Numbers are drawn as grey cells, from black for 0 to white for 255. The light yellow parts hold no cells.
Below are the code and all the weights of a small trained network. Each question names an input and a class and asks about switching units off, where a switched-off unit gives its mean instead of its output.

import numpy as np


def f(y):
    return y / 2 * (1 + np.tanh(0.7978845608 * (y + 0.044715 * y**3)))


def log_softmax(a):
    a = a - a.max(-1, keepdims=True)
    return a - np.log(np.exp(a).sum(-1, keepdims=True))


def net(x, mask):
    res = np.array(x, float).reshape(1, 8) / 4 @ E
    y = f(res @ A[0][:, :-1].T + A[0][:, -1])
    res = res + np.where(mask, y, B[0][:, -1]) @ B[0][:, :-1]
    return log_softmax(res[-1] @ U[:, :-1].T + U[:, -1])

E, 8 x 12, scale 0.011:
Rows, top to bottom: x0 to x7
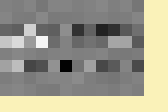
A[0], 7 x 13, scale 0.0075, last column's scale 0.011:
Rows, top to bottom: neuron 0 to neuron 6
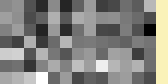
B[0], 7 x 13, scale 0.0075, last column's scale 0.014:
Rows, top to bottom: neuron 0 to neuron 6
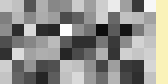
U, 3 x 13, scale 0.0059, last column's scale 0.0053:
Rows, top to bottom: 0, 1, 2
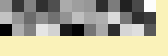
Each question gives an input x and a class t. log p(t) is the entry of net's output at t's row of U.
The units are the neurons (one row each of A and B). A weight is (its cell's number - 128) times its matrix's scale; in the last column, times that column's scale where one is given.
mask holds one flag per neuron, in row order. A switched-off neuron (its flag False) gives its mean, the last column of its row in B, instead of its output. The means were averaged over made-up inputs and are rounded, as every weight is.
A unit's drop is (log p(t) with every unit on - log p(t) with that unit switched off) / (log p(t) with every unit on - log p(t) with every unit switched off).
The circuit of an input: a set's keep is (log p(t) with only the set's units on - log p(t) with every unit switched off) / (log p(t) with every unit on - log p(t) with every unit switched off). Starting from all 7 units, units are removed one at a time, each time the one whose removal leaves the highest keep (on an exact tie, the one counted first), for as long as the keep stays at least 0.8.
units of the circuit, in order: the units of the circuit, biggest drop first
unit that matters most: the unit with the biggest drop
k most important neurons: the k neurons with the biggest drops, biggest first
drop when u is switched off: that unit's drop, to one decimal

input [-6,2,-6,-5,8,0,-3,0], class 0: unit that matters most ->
neuron 0
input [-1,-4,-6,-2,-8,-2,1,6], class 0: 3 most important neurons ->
neuron 0; neuron 5; neuron 4
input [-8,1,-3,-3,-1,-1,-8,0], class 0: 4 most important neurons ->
neuron 0; neuron 4; neuron 5; neuron 1
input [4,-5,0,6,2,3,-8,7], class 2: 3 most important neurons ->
neuron 4; neuron 5; neuron 2
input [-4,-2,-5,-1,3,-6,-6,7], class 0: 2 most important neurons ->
neuron 0; neuron 5
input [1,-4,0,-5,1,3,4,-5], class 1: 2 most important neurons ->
neuron 0; neuron 5
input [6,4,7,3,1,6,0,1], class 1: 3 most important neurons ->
neuron 0; neuron 5; neuron 3
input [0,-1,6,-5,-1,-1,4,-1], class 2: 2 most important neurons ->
neuron 3; neuron 5
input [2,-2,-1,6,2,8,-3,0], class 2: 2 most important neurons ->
neuron 4; neuron 5
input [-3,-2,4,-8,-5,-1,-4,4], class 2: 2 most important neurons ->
neuron 3; neuron 5
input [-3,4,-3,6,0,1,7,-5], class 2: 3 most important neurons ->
neuron 4; neuron 0; neuron 5
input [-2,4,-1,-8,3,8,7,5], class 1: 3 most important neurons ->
neuron 0; neuron 1; neuron 5
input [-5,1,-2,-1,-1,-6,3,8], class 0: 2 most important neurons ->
neuron 0; neuron 4
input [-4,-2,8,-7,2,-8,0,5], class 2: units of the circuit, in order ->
neuron 3
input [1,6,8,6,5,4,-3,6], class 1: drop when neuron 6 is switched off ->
-0.1
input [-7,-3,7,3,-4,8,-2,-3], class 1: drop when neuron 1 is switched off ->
-0.1
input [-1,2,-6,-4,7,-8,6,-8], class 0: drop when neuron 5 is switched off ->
0.2
